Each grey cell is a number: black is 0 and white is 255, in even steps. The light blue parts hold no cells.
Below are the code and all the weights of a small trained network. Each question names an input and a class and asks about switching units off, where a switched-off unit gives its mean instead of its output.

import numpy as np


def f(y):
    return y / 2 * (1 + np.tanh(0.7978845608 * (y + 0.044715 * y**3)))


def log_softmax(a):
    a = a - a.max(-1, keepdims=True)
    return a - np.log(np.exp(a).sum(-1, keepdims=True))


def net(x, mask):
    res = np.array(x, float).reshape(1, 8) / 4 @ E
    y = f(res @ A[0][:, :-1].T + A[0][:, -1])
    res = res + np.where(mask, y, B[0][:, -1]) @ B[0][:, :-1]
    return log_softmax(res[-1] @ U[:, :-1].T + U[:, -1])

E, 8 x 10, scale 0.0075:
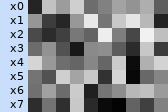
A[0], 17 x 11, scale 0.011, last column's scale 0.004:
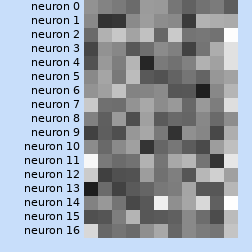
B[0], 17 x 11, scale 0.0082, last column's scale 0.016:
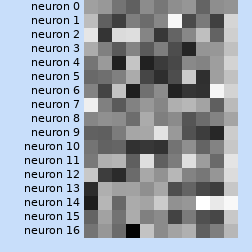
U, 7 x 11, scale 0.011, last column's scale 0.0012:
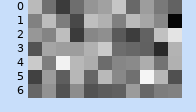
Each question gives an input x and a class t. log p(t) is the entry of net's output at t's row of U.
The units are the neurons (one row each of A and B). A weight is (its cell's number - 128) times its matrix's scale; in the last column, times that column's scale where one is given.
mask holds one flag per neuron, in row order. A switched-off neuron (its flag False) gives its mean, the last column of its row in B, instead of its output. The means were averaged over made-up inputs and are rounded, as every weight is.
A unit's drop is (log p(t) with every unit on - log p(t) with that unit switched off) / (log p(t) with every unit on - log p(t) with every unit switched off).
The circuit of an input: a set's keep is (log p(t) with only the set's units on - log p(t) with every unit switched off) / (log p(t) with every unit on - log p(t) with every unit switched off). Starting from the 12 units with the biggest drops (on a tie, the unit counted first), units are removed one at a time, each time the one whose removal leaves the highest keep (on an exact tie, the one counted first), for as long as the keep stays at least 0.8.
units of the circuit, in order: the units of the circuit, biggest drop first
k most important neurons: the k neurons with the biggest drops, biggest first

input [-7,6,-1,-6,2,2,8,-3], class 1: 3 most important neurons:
(neuron 11; neuron 16; neuron 3)
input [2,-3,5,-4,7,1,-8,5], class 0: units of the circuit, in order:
(neuron 1)
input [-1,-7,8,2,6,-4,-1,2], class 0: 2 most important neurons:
(neuron 1; neuron 12)
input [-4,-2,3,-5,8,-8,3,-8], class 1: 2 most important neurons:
(neuron 14; neuron 16)
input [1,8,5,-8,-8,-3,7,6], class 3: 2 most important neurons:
(neuron 9; neuron 13)
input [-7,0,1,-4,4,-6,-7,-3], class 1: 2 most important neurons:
(neuron 11; neuron 16)
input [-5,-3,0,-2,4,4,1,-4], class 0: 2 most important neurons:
(neuron 12; neuron 7)
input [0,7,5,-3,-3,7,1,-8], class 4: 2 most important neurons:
(neuron 2; neuron 11)
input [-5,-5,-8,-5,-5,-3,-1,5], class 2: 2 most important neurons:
(neuron 6; neuron 4)
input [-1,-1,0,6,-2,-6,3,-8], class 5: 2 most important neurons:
(neuron 14; neuron 6)
